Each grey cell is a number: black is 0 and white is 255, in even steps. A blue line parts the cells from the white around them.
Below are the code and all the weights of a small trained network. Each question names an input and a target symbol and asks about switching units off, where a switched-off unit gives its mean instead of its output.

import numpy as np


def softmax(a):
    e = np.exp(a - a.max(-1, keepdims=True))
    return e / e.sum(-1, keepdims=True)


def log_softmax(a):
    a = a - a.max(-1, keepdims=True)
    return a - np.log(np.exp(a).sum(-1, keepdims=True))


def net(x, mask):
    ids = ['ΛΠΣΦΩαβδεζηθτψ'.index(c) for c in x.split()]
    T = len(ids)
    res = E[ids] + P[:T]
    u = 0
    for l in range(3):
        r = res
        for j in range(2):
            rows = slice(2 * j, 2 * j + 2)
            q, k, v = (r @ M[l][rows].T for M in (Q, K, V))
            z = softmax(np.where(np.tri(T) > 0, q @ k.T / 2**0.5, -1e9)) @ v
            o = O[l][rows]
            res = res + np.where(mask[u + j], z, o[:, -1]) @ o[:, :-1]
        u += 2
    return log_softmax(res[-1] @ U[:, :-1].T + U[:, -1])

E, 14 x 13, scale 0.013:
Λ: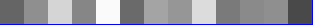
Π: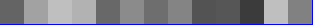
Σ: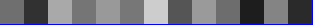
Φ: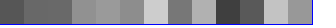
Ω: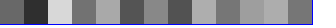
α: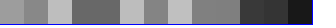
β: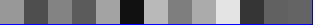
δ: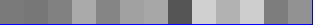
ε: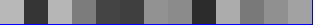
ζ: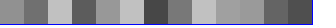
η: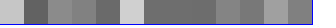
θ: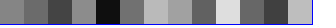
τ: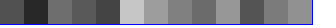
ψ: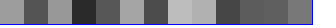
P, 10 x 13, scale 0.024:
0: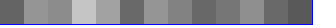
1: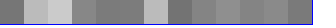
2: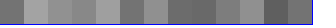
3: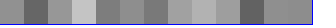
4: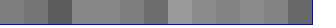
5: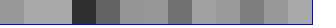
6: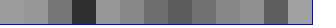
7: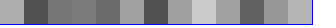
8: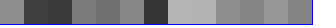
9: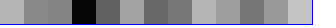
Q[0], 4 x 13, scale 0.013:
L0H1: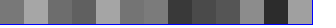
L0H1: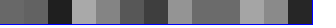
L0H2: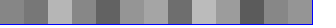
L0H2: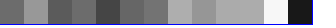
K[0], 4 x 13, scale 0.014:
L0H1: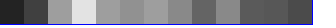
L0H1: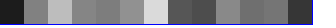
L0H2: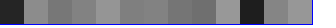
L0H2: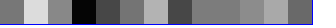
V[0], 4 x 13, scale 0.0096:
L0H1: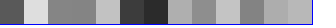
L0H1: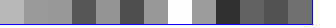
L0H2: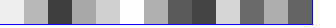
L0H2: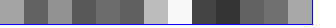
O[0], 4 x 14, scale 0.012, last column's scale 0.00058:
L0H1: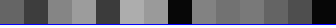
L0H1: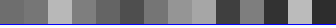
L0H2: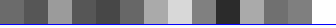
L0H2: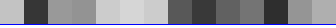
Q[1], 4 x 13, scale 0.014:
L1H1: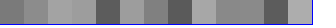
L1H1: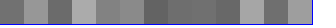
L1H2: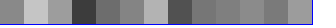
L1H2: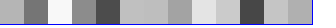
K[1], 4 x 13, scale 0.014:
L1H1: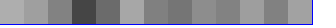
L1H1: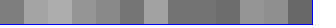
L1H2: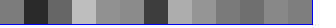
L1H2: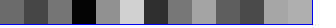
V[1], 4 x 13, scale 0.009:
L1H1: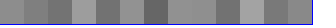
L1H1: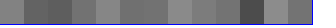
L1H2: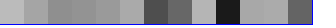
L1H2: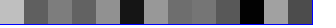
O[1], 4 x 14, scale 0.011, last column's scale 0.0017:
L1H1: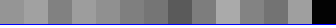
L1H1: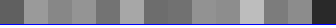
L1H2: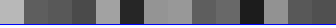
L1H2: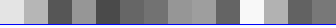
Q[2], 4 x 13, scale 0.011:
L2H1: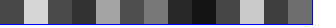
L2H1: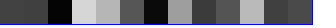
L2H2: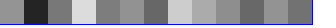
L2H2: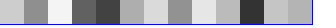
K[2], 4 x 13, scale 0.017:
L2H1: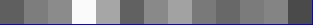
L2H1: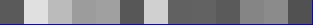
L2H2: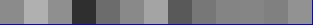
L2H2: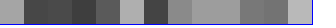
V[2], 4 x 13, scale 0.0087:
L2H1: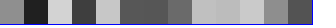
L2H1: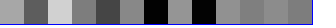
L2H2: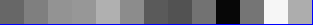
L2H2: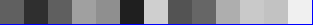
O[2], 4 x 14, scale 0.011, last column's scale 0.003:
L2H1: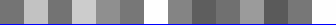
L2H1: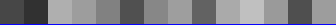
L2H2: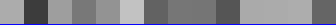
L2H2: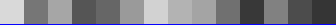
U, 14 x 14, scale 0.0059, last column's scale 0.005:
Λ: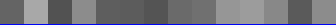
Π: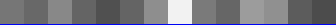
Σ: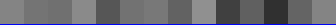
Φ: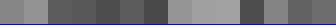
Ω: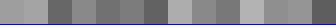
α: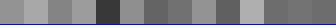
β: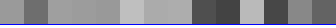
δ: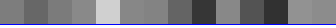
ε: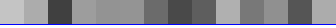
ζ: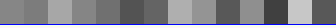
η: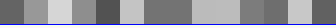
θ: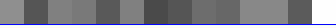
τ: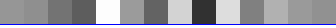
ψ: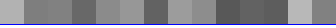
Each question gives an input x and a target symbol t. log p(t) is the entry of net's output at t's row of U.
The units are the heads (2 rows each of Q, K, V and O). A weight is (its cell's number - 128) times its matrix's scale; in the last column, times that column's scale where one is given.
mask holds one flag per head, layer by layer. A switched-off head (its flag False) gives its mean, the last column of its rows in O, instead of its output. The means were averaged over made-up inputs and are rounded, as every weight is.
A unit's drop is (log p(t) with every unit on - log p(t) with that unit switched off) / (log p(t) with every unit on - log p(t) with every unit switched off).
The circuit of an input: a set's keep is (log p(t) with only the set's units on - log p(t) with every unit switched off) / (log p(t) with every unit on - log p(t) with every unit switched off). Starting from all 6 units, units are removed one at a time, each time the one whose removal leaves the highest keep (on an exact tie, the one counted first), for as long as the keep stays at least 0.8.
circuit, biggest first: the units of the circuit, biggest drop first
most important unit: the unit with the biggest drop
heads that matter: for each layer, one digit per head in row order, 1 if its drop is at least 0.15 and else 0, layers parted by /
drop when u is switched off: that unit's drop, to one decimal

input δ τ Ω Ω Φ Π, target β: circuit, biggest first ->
L2H1, L2H2
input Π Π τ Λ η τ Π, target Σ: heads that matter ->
10 / 00 / 10
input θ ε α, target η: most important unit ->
L1H2
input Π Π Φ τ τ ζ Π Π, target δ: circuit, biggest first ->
L1H2, L2H1
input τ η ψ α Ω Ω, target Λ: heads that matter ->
00 / 00 / 01
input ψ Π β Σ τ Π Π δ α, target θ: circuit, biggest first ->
L0H1, L2H1, L2H2
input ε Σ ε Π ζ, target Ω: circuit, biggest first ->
L1H2, L0H1
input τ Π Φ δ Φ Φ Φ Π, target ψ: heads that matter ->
00 / 00 / 11
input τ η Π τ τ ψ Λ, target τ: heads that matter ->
10 / 00 / 00
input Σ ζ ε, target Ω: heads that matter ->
10 / 01 / 00
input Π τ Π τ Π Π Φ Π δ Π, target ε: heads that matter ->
10 / 00 / 10
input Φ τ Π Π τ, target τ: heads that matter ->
10 / 00 / 00
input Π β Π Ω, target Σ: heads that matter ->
10 / 00 / 11
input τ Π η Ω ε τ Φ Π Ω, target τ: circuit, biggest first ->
L0H1
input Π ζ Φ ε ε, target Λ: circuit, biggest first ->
L0H2, L2H2
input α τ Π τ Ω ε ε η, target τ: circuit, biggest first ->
L0H1, L1H2
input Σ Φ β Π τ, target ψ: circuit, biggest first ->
L2H1, L2H2
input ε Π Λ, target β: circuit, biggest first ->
L0H2, L1H2
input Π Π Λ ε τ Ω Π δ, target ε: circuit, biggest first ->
L0H1, L2H1
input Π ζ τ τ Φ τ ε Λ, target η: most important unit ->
L1H2
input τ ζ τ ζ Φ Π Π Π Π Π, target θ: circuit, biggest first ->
L0H1, L2H1, L2H2
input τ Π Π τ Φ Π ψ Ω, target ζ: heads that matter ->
10 / 00 / 00
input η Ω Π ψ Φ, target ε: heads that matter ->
01 / 00 / 10
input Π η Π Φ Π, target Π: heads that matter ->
01 / 00 / 00
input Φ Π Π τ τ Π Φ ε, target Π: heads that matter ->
00 / 00 / 11
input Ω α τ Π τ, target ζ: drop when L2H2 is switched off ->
0.1
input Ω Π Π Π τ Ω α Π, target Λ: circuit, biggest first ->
L2H2
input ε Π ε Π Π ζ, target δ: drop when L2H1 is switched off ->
0.1
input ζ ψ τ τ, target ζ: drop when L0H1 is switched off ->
0.9
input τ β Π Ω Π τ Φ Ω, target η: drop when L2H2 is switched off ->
0.0
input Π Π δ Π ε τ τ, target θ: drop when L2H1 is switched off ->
0.3
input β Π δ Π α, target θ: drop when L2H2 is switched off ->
0.2
